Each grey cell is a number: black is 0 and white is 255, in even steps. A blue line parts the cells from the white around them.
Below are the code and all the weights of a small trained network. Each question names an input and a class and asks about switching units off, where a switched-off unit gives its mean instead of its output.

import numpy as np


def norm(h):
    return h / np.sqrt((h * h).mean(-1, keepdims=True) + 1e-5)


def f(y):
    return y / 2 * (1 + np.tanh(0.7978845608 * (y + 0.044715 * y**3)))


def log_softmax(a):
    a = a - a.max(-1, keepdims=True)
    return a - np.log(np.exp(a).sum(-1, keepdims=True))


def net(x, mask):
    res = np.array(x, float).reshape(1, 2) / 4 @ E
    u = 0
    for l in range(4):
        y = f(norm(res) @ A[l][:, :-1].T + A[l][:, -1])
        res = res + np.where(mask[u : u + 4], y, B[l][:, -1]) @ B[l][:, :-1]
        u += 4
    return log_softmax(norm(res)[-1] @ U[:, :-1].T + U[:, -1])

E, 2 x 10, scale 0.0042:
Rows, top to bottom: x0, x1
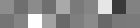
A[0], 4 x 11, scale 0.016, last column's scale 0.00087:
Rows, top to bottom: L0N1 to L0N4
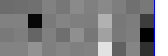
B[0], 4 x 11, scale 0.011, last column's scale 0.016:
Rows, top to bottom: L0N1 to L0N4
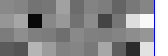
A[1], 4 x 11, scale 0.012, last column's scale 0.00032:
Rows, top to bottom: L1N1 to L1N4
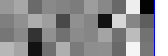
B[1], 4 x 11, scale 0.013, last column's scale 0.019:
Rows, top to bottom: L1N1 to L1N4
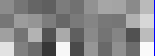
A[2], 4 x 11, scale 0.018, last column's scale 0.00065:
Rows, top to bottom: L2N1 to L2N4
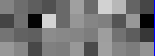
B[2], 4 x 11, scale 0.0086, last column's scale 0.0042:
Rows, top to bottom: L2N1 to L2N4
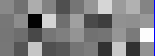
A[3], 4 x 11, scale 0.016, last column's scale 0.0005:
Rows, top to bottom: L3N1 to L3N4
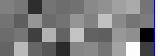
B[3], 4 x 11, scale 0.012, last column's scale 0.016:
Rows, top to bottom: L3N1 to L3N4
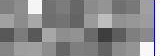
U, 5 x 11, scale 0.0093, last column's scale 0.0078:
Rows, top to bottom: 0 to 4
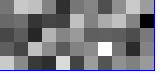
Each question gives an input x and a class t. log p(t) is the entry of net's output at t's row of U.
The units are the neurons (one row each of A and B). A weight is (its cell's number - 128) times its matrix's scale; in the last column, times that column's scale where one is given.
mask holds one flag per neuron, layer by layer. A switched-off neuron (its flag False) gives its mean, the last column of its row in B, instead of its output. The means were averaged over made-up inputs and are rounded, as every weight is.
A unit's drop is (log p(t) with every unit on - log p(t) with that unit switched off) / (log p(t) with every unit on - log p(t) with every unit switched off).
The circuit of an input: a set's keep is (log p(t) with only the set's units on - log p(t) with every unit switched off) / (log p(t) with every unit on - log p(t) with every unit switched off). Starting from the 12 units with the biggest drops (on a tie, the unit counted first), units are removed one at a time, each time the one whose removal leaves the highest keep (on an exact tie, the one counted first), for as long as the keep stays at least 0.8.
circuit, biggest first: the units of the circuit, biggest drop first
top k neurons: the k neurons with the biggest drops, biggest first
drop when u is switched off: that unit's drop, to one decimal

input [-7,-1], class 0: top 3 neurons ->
L0N2; L0N4; L1N4
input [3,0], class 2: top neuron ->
L0N4
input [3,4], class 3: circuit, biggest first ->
L0N2; L1N4
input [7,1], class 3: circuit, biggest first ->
L0N4; L1N4
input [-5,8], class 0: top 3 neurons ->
L0N2; L0N4; L1N4
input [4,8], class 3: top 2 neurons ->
L0N2; L1N4
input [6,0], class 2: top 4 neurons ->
L0N4; L1N3; L1N4; L2N2
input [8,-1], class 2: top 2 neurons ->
L0N4; L1N4
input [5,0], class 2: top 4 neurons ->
L0N4; L1N3; L1N4; L2N2
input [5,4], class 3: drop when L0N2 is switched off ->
0.8
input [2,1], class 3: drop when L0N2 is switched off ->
0.7
